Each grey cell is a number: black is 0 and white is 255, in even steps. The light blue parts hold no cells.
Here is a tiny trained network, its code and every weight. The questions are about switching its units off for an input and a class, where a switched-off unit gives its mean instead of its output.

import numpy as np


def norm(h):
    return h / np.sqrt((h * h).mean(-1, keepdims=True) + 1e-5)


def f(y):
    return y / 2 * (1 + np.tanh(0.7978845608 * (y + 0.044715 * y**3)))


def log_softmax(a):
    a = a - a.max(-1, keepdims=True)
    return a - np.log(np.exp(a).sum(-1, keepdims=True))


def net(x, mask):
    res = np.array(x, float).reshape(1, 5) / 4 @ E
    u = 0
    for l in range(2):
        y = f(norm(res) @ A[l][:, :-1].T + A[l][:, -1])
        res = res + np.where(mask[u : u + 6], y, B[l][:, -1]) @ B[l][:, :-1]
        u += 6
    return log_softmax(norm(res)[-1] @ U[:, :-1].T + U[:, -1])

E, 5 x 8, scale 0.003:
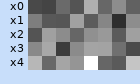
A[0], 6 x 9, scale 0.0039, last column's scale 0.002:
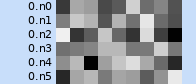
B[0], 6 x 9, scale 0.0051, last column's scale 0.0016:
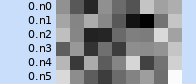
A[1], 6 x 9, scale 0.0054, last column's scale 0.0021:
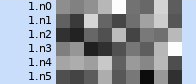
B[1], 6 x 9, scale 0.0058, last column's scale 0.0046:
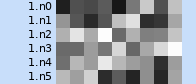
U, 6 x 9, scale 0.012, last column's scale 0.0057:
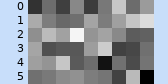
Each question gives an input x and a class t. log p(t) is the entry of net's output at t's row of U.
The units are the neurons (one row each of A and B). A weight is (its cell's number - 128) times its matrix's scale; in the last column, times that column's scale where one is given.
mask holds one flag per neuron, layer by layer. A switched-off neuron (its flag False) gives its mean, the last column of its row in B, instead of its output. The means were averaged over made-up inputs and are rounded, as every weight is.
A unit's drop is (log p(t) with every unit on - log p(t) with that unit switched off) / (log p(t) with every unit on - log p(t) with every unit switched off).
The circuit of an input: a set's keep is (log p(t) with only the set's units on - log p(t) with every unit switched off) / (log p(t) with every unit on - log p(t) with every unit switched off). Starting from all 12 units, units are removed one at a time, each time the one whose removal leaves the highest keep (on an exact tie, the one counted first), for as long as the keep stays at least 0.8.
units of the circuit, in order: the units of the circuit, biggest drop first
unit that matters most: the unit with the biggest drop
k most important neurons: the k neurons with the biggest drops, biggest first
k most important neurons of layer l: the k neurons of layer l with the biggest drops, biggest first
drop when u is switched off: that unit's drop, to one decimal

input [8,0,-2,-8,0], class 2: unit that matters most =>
1.n2
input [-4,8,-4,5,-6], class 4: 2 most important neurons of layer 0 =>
(0.n5; 0.n3)
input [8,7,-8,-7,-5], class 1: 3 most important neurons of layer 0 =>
(0.n2; 0.n1; 0.n4)
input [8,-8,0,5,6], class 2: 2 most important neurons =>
(1.n2; 1.n5)
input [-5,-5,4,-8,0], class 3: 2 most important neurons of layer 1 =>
(1.n1; 1.n2)
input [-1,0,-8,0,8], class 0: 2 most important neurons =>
(1.n0; 0.n5)
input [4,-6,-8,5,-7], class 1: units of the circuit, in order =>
(0.n2; 1.n0)
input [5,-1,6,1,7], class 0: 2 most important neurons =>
(1.n0; 0.n2)
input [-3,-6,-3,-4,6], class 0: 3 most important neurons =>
(1.n0; 1.n5; 1.n3)
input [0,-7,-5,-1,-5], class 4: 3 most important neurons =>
(0.n1; 1.n0; 0.n3)
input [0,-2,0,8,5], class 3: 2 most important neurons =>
(0.n4; 1.n3)
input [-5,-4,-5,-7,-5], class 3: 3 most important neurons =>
(1.n1; 1.n2; 1.n0)
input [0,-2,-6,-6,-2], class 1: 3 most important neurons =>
(0.n2; 1.n3; 0.n4)
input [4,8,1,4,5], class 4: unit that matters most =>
1.n5
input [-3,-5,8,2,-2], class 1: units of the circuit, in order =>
(0.n0; 1.n3)
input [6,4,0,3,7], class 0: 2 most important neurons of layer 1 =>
(1.n0; 1.n4)
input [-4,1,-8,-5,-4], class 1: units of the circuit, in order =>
(0.n2; 1.n3)
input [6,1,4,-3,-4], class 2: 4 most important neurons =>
(1.n2; 0.n2; 0.n3; 1.n0)
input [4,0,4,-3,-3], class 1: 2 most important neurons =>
(0.n5; 0.n0)
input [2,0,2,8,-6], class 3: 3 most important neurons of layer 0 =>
(0.n4; 0.n3; 0.n2)
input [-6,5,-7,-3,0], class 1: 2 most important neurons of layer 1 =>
(1.n2; 1.n3)
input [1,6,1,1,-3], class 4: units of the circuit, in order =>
(1.n5)
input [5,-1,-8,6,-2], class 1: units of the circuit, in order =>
(0.n2; 1.n3)
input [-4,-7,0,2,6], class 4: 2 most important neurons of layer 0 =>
(0.n1; 0.n0)
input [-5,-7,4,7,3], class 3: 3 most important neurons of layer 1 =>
(1.n2; 1.n5; 1.n3)
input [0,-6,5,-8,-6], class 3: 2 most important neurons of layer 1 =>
(1.n1; 1.n0)
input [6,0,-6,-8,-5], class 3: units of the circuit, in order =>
(1.n1)
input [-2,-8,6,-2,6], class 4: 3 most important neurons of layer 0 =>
(0.n1; 0.n5; 0.n2)
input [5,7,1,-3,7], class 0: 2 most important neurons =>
(1.n0; 0.n1)
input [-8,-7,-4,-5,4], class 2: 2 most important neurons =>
(1.n4; 1.n5)
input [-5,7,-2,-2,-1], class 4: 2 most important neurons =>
(1.n5; 1.n2)
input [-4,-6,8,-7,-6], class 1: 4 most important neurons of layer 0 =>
(0.n0; 0.n5; 0.n4; 0.n1)
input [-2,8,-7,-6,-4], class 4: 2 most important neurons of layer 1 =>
(1.n5; 1.n0)
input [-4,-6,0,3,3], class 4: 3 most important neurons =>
(0.n1; 1.n2; 1.n1)
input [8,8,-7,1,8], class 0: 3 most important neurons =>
(1.n0; 0.n1; 1.n4)
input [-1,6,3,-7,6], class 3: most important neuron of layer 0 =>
(0.n1)
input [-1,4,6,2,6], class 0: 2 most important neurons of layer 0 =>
(0.n2; 0.n1)
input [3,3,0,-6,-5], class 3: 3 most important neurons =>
(1.n1; 1.n0; 0.n3)
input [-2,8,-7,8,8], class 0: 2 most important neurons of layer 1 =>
(1.n0; 1.n1)
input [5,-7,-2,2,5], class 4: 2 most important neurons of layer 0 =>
(0.n1; 0.n0)
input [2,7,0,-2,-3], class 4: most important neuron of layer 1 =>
(1.n5)
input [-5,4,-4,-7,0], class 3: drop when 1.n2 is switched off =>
0.2
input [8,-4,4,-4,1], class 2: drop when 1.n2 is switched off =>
1.2
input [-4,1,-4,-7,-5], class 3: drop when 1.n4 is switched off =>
0.0
